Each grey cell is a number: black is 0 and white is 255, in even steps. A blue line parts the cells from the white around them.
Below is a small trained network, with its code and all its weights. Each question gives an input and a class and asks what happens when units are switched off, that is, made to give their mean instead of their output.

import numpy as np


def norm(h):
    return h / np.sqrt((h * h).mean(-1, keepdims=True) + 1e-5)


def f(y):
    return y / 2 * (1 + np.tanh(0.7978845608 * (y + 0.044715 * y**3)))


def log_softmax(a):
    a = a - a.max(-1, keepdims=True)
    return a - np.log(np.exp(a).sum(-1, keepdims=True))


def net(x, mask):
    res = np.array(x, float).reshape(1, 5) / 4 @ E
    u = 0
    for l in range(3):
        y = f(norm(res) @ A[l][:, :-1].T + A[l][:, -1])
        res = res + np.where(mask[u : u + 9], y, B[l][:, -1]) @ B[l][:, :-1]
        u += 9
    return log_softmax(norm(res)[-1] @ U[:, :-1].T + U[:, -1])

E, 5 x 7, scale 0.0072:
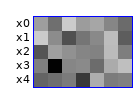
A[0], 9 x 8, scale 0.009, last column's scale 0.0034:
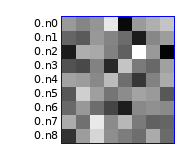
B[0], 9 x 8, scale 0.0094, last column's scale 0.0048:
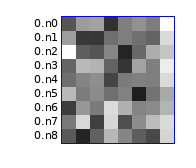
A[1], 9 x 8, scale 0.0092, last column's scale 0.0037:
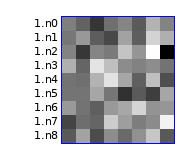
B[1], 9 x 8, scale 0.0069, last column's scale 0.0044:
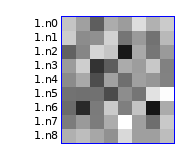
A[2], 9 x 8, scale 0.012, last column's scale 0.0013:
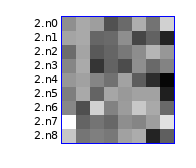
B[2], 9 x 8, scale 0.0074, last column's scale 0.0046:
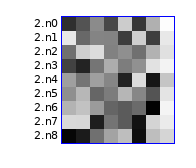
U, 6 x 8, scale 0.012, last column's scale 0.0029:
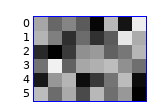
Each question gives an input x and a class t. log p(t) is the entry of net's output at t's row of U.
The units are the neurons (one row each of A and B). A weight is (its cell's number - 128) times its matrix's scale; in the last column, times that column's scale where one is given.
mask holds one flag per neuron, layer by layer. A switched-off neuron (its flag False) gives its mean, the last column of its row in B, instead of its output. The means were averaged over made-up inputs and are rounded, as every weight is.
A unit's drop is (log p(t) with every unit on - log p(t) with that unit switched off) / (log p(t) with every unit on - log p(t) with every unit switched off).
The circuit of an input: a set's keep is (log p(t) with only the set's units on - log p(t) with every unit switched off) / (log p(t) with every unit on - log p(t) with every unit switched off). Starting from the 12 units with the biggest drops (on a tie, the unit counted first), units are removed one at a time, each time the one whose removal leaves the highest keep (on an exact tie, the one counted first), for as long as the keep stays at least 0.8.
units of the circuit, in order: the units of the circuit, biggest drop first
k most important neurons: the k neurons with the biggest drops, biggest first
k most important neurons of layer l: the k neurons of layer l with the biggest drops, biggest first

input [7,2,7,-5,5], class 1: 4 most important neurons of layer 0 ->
0.n5, 0.n2, 0.n6, 0.n0
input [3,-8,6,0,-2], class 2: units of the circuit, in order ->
0.n8
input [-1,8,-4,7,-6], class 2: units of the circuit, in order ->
2.n8, 1.n6
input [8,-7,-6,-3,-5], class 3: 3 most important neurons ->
0.n7, 1.n7, 0.n2
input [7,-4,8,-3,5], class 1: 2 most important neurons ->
0.n2, 0.n5
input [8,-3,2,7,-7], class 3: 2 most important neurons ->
0.n7, 1.n3
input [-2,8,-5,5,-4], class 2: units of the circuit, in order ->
2.n8, 1.n6
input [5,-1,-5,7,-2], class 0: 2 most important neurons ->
1.n2, 0.n2
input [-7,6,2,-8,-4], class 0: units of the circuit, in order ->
2.n4, 0.n7
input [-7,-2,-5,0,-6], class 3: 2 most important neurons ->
0.n6, 0.n3
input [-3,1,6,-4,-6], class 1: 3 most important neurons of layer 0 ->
0.n2, 0.n5, 0.n3
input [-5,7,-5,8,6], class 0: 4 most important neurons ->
1.n2, 2.n6, 0.n2, 0.n1
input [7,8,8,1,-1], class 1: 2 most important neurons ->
0.n2, 2.n7
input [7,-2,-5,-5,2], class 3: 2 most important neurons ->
0.n7, 0.n2
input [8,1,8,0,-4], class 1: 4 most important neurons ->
0.n2, 0.n6, 0.n5, 2.n7
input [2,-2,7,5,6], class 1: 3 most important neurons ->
0.n2, 0.n0, 2.n7
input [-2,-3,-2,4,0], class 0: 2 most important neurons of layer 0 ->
0.n7, 0.n2
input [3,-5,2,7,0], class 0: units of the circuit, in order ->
2.n6
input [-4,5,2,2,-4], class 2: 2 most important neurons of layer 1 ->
1.n6, 1.n5
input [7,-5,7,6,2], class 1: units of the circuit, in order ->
0.n2
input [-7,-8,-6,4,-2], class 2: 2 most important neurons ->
0.n1, 0.n2
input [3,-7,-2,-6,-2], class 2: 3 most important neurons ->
0.n8, 1.n5, 2.n6
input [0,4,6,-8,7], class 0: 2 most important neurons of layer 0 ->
0.n5, 0.n0
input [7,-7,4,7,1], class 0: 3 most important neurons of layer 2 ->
2.n6, 2.n0, 2.n8
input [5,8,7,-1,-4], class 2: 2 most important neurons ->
2.n8, 1.n6
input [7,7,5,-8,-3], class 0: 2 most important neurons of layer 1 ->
1.n0, 1.n8
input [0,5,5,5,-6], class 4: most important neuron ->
0.n0
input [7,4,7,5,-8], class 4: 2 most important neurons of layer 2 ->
2.n0, 2.n1
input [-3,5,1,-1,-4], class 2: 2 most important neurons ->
0.n3, 0.n7
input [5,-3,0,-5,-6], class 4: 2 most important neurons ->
0.n4, 1.n5
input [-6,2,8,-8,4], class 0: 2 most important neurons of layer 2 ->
2.n1, 2.n4
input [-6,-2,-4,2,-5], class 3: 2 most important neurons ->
0.n6, 0.n3
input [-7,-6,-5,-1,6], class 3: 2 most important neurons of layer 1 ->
1.n0, 1.n7
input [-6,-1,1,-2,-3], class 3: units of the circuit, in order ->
0.n6
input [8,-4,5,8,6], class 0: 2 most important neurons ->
2.n6, 0.n6
